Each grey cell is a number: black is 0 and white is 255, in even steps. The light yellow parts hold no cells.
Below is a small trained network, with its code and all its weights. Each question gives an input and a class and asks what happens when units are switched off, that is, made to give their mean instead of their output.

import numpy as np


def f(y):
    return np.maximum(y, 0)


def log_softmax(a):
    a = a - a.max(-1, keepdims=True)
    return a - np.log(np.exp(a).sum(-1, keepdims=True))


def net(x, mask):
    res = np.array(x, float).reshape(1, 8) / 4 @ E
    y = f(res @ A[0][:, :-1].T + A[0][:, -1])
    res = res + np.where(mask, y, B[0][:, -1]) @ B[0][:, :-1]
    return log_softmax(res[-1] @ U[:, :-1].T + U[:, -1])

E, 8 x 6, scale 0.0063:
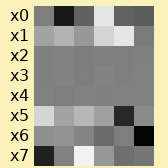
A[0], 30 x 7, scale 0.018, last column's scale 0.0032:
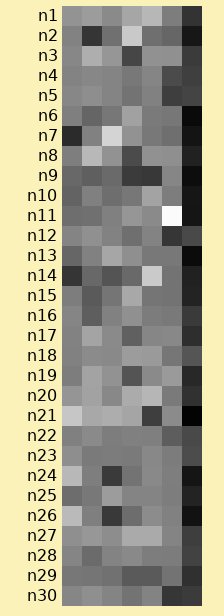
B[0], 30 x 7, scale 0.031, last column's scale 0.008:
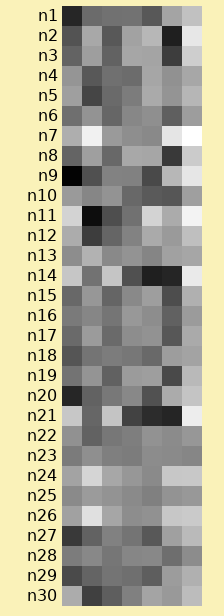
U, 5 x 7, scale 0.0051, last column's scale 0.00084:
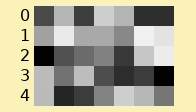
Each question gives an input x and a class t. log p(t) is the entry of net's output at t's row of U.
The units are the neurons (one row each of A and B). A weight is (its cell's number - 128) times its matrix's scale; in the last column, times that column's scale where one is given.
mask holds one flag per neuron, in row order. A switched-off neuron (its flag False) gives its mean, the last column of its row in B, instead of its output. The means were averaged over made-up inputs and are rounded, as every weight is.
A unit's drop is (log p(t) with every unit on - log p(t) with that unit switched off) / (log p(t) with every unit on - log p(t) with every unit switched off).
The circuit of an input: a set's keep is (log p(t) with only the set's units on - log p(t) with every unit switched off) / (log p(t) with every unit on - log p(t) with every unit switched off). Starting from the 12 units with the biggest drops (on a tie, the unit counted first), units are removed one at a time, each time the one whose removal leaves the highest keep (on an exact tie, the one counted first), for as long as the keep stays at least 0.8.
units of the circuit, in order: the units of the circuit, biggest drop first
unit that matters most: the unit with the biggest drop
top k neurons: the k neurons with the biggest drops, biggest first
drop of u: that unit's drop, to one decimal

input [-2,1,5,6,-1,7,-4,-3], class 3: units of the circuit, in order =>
n21
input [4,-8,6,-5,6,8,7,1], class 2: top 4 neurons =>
n9; n14; n29; n11
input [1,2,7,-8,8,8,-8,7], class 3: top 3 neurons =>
n21; n26; n24
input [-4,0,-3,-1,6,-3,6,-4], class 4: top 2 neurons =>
n7; n12
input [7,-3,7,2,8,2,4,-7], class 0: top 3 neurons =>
n2; n7; n15
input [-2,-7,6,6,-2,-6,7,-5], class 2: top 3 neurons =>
n9; n11; n29
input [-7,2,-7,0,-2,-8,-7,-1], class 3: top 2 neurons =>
n14; n2
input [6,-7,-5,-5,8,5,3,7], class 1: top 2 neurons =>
n7; n13
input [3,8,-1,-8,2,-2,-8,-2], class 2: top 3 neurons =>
n20; n1; n27
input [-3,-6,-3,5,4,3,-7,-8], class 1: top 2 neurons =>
n26; n24
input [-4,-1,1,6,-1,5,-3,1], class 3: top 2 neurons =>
n21; n2
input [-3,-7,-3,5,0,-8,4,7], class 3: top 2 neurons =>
n14; n26
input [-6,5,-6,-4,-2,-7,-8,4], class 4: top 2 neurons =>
n11; n21
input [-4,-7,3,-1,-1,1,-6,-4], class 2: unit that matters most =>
n9
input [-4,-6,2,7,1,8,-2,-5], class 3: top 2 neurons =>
n21; n7
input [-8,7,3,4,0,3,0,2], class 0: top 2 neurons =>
n8; n3
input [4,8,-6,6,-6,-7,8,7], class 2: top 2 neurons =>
n20; n1
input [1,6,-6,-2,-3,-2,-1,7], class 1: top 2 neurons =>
n7; n9
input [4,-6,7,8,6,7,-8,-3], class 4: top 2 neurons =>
n11; n14
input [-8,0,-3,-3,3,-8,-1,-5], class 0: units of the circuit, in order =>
n8
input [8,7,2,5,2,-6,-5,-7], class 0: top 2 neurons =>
n2; n7
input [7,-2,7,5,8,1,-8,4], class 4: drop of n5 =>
-0.1
